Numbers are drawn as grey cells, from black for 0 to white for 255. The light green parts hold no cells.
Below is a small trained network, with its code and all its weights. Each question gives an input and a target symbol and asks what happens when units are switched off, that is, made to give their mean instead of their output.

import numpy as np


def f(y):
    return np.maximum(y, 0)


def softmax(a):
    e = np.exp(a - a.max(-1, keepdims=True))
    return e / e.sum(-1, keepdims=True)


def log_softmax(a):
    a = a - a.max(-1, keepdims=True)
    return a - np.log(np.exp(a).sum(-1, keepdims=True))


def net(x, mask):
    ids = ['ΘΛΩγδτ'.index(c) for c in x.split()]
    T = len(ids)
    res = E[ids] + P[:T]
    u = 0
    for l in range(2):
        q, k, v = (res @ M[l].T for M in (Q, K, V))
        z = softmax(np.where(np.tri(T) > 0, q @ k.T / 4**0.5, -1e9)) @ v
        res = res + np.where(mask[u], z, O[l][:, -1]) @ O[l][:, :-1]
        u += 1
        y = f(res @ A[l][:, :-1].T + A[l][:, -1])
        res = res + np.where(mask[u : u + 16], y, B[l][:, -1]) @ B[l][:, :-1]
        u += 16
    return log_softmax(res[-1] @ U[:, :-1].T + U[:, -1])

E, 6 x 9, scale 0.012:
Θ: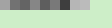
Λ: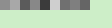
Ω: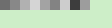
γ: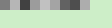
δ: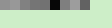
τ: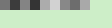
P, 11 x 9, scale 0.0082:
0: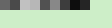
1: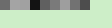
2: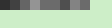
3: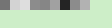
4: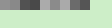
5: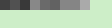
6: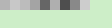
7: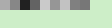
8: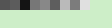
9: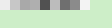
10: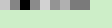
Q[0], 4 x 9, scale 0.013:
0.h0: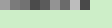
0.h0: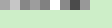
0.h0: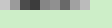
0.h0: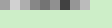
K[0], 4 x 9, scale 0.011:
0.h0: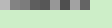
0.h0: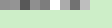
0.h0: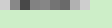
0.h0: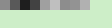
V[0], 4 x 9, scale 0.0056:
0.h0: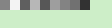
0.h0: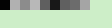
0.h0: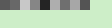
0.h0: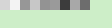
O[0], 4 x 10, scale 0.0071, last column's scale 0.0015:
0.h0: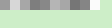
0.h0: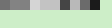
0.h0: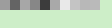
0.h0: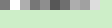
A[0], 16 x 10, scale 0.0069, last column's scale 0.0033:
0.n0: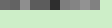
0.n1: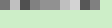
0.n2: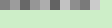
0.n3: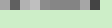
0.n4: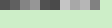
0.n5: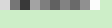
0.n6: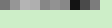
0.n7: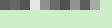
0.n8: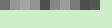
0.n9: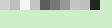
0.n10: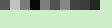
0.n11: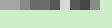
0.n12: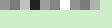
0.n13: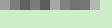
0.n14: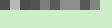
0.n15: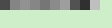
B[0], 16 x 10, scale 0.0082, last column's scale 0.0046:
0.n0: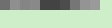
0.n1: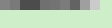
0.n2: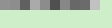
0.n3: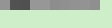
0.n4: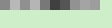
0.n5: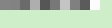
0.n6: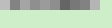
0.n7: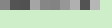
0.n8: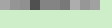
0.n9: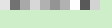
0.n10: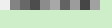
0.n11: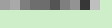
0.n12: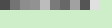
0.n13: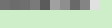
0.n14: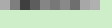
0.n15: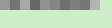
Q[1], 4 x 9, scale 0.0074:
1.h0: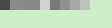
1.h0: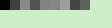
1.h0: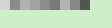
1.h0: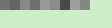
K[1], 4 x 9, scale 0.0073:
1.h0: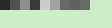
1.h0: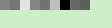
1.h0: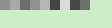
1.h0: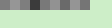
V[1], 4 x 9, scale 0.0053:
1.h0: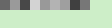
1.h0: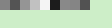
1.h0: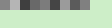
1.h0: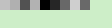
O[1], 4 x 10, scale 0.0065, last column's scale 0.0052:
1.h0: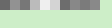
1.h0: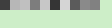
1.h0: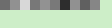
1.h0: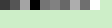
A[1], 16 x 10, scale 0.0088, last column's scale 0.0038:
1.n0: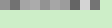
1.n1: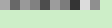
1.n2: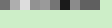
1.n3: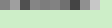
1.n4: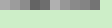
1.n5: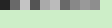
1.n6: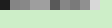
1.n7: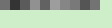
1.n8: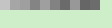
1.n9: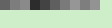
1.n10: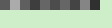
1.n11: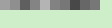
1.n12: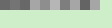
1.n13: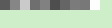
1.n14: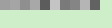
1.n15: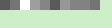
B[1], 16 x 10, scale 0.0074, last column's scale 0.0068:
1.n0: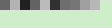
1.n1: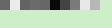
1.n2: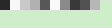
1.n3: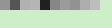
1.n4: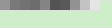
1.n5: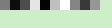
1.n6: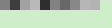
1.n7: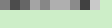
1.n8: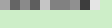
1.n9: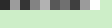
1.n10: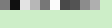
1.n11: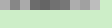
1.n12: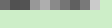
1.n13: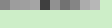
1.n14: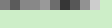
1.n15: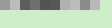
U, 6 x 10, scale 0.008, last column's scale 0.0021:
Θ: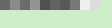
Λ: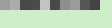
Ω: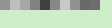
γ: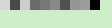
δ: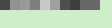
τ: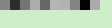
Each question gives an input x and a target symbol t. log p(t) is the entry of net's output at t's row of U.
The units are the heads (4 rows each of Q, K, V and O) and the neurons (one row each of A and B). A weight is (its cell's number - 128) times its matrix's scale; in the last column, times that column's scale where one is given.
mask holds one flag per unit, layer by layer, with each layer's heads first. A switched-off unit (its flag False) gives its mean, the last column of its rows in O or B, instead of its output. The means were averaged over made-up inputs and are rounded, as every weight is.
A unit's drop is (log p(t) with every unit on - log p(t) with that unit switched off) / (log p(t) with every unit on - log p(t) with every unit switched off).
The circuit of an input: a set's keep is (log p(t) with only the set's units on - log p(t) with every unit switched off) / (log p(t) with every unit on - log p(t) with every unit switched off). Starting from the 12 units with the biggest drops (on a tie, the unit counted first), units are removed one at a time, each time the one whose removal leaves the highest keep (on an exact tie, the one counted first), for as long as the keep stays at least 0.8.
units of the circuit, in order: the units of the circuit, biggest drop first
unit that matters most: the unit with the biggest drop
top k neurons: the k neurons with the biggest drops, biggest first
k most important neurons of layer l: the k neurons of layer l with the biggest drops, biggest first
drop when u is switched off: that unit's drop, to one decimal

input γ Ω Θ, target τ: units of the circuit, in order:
[0.h0, 0.n7, 1.n7]
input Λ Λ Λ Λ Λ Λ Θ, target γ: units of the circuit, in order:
[0.n9, 1.n9]
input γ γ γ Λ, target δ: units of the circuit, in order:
[1.n2, 1.h0, 0.h0]
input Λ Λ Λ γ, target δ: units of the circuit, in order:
[1.n2, 0.h0]
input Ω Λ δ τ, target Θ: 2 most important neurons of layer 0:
[0.n9, 0.n5]
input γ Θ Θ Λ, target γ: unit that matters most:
0.n9
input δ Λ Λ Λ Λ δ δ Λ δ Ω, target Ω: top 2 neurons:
[1.n2, 1.n15]
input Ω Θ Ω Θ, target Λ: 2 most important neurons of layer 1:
[1.n0, 1.n8]
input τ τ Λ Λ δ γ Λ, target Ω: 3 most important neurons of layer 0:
[0.n14, 0.n2, 0.n11]
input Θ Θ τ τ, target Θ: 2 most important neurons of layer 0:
[0.n5, 0.n9]
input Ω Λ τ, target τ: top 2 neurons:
[1.n5, 1.n7]
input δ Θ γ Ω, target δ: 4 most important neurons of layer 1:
[1.n2, 1.n0, 1.n14, 1.n12]
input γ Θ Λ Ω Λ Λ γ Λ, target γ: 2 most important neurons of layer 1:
[1.n10, 1.n3]
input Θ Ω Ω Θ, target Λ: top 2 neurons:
[0.n9, 1.n0]
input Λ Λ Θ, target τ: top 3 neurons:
[0.n7, 1.n7, 1.n1]
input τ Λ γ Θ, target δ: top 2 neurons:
[1.n2, 0.n9]
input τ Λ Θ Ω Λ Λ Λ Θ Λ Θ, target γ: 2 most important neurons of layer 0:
[0.n9, 0.n12]
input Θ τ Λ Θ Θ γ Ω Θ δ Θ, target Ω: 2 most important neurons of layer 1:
[1.n2, 1.n15]
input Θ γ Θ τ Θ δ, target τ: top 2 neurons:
[0.n7, 1.n1]
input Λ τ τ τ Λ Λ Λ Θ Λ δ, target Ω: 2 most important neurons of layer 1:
[1.n2, 1.n13]
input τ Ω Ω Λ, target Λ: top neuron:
[0.n9]
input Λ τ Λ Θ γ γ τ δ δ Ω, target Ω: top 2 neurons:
[1.n15, 1.n2]
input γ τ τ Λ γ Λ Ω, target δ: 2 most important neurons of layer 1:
[1.n2, 1.n14]
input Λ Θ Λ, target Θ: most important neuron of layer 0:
[0.n12]
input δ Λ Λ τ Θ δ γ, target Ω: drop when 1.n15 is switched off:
0.1
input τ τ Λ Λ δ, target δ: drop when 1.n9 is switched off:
0.2
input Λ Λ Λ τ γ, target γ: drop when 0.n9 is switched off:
0.2
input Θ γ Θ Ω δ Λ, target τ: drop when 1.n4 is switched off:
0.1
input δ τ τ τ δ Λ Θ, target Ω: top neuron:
[0.n9]
